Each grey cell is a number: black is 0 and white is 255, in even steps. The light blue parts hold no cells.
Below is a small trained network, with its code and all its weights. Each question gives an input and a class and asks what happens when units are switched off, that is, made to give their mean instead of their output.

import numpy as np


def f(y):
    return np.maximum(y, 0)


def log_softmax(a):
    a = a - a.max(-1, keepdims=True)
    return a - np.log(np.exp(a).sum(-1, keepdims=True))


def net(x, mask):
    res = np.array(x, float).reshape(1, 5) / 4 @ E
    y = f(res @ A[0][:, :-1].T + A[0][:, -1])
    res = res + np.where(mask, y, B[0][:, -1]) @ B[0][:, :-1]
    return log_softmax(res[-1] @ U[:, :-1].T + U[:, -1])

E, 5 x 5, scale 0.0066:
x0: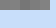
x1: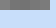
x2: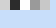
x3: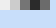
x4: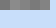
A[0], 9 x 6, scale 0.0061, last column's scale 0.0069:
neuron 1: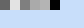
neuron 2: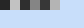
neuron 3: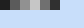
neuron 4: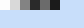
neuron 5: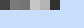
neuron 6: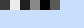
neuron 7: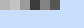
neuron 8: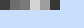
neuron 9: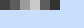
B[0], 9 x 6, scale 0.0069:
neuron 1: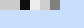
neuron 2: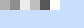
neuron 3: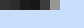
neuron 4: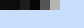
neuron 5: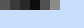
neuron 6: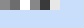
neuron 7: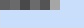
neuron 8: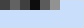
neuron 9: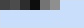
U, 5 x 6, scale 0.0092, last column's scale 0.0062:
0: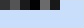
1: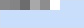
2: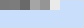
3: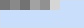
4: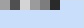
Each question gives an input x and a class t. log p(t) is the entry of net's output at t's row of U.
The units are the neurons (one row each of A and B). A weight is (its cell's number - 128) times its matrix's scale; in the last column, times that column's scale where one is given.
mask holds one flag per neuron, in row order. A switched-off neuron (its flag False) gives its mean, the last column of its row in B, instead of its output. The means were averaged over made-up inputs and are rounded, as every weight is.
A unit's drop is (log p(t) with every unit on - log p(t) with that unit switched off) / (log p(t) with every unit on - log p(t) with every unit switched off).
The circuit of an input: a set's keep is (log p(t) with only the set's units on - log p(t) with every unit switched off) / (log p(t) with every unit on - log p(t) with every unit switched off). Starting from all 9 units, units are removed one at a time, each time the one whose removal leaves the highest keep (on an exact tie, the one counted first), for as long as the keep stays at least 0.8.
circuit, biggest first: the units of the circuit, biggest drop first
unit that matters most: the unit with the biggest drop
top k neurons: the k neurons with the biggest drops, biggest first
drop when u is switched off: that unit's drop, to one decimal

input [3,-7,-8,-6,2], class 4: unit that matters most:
neuron 2
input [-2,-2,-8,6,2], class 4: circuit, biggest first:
(neuron 6; neuron 2)
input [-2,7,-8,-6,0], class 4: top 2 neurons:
(neuron 2; neuron 6)
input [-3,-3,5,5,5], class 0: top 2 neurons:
(neuron 2; neuron 4)
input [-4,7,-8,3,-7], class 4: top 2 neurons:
(neuron 6; neuron 2)
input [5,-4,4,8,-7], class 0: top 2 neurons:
(neuron 4; neuron 2)
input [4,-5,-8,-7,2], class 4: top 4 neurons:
(neuron 2; neuron 6; neuron 4; neuron 7)
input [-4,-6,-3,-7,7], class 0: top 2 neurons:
(neuron 3; neuron 8)
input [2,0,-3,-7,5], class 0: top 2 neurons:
(neuron 3; neuron 8)
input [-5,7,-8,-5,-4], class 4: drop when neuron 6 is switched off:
0.4
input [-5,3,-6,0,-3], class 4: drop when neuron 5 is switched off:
0.0
